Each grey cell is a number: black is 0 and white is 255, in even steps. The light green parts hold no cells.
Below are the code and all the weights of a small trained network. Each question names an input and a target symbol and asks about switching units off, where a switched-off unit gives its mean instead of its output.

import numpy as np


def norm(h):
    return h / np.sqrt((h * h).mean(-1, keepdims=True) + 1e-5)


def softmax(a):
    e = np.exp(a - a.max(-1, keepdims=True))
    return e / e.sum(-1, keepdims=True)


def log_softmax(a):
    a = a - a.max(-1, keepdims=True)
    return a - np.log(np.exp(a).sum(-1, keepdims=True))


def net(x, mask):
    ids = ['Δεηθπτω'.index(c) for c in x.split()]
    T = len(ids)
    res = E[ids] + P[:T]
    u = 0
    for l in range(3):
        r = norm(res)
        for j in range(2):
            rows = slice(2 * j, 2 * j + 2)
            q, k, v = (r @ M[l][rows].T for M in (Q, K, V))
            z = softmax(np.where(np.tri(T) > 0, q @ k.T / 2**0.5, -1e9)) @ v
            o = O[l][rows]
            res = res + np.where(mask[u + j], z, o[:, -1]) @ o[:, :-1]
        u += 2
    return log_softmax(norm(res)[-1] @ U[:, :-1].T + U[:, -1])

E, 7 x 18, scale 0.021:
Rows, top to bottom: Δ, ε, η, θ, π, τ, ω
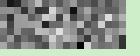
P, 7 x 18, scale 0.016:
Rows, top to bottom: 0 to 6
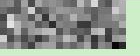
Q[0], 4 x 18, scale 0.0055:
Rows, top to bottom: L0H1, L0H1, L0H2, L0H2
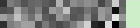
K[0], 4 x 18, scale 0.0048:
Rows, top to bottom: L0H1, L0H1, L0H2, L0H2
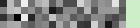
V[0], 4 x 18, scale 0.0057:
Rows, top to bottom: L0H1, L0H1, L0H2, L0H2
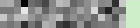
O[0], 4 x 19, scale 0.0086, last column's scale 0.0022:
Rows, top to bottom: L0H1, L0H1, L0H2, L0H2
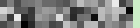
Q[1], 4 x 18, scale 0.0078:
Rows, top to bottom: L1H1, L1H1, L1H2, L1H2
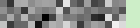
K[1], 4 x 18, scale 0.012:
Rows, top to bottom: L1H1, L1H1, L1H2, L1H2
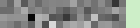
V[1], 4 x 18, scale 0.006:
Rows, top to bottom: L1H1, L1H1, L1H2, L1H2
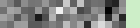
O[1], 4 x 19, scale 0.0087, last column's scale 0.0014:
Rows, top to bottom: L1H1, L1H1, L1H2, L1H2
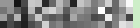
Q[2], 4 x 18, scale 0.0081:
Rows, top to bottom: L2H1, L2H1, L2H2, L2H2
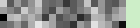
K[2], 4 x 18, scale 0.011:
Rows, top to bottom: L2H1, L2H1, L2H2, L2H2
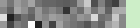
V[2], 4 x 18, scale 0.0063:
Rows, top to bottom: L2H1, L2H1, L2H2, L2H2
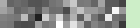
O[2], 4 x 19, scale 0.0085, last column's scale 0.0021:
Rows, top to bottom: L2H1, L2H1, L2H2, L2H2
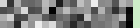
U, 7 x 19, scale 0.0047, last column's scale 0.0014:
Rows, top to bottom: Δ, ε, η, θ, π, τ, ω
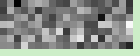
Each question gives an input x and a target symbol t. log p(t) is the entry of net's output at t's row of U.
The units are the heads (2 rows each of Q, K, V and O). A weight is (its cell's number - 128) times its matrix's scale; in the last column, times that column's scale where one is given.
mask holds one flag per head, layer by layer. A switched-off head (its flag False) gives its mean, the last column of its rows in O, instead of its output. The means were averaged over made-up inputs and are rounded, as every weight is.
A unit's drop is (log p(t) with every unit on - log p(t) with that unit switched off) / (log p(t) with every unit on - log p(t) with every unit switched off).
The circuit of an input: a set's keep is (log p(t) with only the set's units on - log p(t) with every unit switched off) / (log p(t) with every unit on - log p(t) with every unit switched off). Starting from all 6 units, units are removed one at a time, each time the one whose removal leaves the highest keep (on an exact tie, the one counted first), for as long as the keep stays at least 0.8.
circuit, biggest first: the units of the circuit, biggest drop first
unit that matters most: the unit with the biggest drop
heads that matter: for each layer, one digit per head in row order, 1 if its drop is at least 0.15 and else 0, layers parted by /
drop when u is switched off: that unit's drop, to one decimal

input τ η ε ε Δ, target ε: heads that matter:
00 / 00 / 01
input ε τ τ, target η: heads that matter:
10 / 11 / 10
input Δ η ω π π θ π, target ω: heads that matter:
00 / 01 / 01
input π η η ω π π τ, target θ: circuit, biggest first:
L1H2, L2H2
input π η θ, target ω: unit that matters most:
L1H2
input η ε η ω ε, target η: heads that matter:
00 / 11 / 00
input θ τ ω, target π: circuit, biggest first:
L2H2, L1H2
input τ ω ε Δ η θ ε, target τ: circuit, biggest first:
L2H1, L2H2
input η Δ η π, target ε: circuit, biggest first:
L2H2, L1H2
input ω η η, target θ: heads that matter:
01 / 01 / 11
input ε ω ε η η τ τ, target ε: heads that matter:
00 / 01 / 01
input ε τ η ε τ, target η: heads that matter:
11 / 10 / 10
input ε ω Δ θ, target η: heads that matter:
10 / 10 / 00
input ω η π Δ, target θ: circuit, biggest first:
L1H2
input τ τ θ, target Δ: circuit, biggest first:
L1H2, L2H2
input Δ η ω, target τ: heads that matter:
11 / 00 / 01
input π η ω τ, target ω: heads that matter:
00 / 01 / 01
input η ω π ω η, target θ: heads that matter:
00 / 01 / 01
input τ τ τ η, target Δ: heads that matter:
01 / 01 / 01
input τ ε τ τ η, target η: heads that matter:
10 / 11 / 00
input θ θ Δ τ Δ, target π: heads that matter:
00 / 00 / 01
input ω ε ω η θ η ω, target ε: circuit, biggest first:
L2H2
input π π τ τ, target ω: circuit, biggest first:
L2H2, L1H2
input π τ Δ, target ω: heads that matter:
00 / 01 / 00
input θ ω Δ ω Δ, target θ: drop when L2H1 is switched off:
0.0
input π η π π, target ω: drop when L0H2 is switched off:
0.0
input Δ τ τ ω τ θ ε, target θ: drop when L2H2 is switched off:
0.1
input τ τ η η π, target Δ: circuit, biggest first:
L2H2
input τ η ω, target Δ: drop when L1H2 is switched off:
0.5
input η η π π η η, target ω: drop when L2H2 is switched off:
0.6
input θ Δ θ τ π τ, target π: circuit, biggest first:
L2H2, L1H2
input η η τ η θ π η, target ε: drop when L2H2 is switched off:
0.5
